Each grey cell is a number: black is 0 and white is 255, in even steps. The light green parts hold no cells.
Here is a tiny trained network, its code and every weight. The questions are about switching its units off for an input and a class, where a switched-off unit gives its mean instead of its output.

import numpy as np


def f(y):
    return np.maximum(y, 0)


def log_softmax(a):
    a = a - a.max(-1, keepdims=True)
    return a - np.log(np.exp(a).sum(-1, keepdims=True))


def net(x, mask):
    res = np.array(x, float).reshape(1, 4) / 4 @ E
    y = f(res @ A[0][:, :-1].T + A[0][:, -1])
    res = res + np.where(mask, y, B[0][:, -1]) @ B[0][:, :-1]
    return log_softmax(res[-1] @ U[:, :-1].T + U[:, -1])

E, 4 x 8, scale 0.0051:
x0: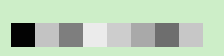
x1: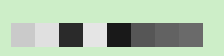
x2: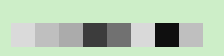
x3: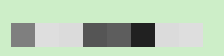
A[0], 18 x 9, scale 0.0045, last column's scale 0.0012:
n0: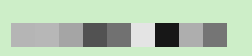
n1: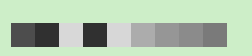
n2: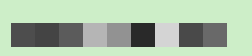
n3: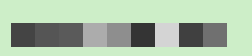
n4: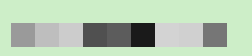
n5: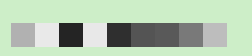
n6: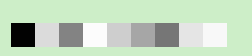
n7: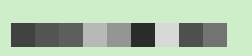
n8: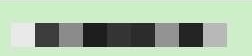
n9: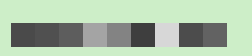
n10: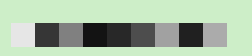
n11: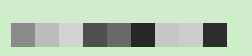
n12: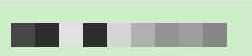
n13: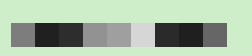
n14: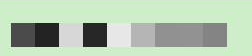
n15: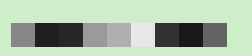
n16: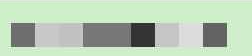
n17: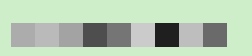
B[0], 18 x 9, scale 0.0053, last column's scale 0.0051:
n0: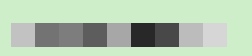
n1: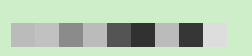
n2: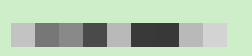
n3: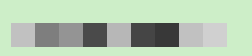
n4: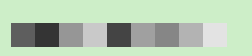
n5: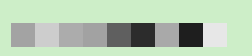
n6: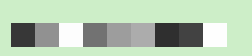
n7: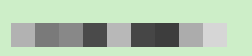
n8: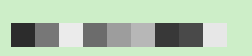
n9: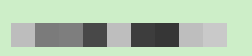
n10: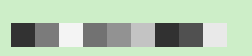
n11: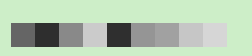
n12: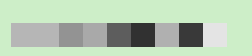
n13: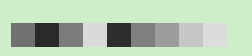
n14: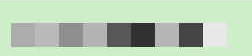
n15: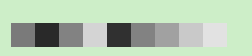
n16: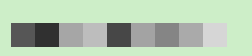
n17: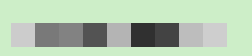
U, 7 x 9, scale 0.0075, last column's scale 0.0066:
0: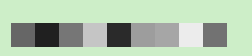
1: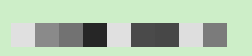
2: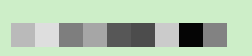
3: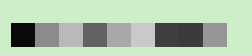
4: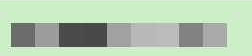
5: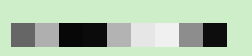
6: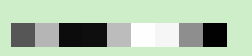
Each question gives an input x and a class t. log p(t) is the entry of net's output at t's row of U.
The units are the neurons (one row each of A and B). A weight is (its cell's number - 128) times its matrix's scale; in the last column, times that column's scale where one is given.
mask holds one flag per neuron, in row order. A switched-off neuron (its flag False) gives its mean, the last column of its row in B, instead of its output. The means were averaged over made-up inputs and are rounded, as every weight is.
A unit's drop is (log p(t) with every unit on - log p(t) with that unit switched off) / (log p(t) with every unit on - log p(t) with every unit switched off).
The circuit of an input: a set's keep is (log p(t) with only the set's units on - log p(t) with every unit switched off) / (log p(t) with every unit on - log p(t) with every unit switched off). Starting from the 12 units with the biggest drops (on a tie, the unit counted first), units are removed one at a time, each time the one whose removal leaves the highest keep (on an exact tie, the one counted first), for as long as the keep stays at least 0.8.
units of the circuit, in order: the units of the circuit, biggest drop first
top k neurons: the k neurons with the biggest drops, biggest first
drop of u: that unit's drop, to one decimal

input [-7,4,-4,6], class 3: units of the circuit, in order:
n8; n10
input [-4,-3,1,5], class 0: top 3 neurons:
n11; n4; n6
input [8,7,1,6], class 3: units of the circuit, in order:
n6
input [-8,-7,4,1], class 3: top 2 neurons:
n10; n8
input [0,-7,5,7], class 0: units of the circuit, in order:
n11; n4
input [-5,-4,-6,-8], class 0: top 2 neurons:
n15; n13
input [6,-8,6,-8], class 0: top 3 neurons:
n15; n13; n5
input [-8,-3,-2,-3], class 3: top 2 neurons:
n10; n8
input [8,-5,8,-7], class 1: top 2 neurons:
n0; n17
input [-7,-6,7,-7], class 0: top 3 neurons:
n15; n13; n6
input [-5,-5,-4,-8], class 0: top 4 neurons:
n15; n13; n6; n5
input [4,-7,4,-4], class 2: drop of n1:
0.2
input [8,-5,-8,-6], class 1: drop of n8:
0.1
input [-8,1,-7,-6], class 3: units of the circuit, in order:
n10
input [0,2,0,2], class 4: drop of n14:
0.2
